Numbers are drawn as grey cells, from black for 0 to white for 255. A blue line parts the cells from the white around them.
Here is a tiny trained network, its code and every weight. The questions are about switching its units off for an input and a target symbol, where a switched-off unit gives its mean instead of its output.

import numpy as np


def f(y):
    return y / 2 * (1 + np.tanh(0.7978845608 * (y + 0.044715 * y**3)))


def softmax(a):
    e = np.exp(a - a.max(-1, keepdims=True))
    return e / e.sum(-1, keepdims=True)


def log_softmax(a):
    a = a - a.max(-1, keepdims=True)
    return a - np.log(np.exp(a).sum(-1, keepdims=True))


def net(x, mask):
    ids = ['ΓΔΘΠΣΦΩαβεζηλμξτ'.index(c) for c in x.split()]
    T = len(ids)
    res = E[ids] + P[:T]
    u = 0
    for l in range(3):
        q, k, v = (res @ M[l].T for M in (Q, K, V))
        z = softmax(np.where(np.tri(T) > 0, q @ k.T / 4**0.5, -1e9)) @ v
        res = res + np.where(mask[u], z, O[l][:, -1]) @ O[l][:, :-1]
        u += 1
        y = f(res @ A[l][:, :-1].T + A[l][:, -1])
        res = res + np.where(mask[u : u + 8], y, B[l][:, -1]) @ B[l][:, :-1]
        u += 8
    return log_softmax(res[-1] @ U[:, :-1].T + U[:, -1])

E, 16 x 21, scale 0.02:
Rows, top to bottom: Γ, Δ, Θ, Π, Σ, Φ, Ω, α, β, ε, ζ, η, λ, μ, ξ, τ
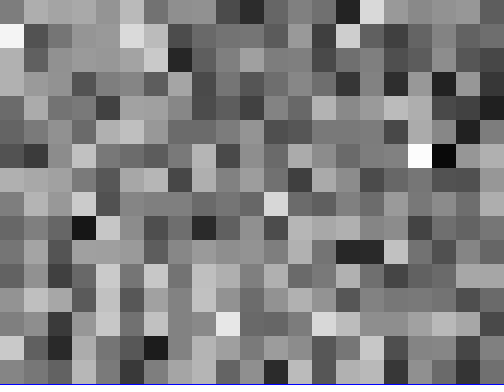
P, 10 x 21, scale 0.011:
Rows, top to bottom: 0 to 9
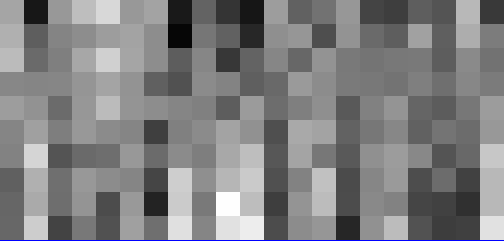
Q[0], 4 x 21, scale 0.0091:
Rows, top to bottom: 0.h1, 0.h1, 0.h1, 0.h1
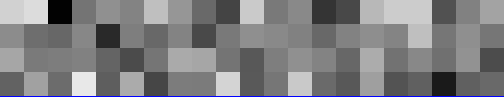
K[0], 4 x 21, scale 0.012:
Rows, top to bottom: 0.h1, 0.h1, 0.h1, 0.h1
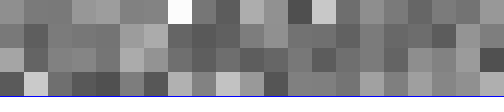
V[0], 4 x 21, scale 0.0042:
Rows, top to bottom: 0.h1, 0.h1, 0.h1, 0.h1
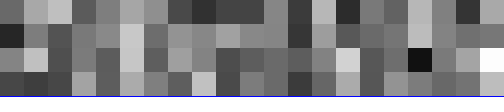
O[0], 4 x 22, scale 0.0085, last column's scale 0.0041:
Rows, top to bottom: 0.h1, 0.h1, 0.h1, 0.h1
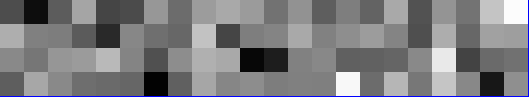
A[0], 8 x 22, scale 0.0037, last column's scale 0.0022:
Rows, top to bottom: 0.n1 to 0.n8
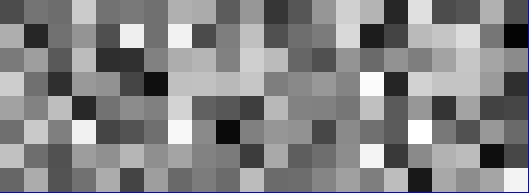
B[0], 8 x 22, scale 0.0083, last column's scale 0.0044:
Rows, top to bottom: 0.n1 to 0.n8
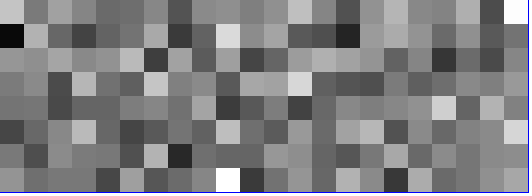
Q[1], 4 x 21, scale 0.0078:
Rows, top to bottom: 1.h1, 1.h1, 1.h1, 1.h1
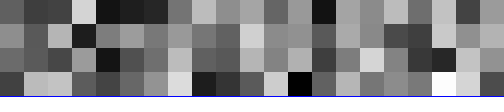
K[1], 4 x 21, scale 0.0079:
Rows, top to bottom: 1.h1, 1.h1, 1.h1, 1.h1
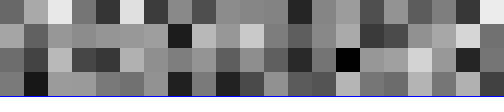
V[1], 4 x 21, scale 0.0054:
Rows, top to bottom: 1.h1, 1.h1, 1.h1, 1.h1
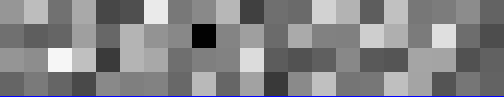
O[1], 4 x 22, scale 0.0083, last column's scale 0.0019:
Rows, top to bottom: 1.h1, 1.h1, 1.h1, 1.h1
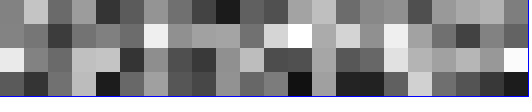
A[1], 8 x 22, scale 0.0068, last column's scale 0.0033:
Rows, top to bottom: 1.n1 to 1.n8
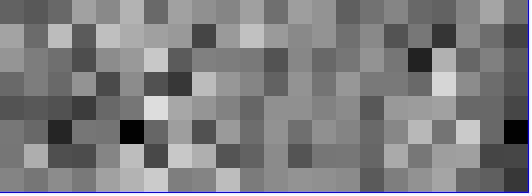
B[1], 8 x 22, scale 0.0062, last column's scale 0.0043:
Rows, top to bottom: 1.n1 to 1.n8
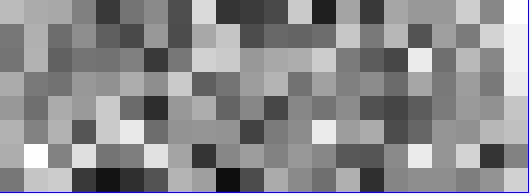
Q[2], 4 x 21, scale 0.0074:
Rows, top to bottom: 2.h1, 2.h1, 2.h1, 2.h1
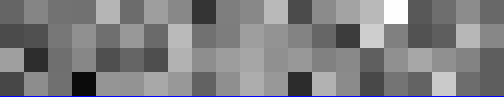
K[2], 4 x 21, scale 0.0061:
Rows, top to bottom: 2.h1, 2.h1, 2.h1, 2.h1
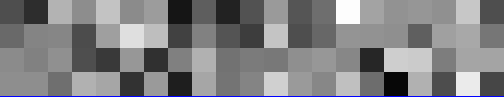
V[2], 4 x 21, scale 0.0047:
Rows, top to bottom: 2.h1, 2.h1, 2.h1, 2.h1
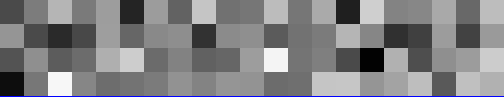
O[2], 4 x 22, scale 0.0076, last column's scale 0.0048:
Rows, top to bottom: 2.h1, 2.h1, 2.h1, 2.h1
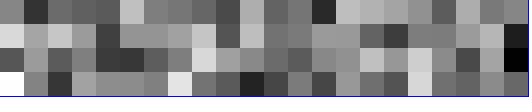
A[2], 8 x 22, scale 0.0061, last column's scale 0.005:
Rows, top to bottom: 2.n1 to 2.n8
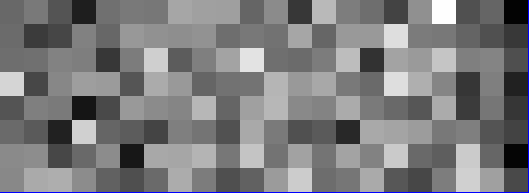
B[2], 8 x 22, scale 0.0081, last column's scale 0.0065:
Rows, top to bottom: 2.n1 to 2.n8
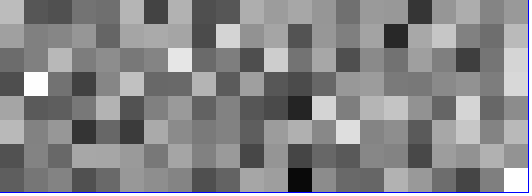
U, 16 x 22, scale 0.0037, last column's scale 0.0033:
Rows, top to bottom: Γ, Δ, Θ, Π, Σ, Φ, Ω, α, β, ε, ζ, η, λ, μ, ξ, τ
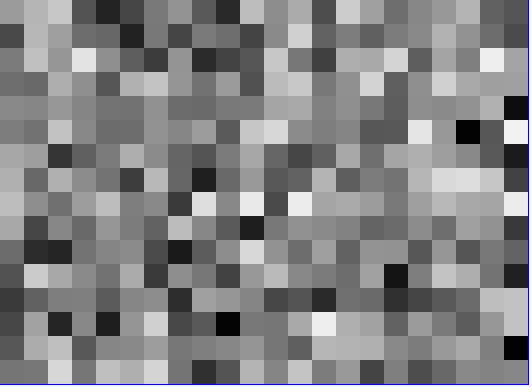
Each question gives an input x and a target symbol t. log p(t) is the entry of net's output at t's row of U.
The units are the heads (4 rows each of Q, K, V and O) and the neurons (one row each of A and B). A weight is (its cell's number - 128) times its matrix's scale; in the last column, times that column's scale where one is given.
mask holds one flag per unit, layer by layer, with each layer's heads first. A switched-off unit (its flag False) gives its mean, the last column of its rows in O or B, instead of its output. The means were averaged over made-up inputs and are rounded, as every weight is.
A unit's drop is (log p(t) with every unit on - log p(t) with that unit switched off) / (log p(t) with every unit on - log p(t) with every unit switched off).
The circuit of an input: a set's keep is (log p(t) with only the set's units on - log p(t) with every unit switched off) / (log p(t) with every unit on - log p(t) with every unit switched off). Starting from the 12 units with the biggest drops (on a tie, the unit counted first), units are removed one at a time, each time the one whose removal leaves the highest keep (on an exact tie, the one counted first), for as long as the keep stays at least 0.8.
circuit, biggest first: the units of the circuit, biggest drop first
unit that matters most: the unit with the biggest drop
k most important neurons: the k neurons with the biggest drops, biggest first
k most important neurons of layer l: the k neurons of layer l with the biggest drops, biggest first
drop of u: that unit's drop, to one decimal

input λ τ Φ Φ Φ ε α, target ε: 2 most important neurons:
2.n5; 1.n8
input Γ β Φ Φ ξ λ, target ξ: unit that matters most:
0.n4
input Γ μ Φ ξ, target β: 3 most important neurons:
1.n6; 0.n4; 2.n8
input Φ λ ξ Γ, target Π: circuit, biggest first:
2.h1; 2.n2; 1.h1
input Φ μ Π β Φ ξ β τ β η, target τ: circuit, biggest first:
0.h1; 2.h1; 0.n6
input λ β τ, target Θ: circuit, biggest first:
1.h1; 2.n7
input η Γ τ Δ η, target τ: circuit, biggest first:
2.h1; 0.n6
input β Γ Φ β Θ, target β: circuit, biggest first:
1.h1; 1.n3
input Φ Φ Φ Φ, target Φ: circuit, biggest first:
1.h1; 2.n3; 0.h1
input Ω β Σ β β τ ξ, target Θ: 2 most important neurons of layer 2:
2.n7; 2.n8
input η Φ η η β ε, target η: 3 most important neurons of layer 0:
0.n6; 0.n4; 0.n1
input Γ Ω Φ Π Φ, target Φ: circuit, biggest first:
0.h1; 1.h1; 2.n3
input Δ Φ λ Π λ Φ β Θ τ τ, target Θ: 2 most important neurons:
2.n7; 0.n1
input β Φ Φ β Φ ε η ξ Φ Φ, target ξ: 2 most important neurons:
0.n4; 2.n5
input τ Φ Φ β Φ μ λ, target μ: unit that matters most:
0.h1
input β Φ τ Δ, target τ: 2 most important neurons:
0.n6; 0.n1
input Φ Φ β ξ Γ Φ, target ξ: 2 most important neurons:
2.n5; 0.n4
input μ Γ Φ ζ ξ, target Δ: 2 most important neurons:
2.n6; 0.n4
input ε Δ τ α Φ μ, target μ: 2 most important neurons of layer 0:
0.n4; 0.n7
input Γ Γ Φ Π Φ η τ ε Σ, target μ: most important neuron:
2.n4
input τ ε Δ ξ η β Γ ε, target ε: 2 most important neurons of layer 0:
0.n8; 0.n7
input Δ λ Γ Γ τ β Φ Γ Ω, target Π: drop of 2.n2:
0.5
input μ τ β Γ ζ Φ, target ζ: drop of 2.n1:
0.3
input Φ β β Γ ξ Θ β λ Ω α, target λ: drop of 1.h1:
0.8
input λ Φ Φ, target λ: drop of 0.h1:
0.2
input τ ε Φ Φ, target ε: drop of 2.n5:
0.3
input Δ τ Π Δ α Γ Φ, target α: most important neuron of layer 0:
0.n1
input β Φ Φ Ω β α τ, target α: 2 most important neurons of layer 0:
0.n6; 0.n4
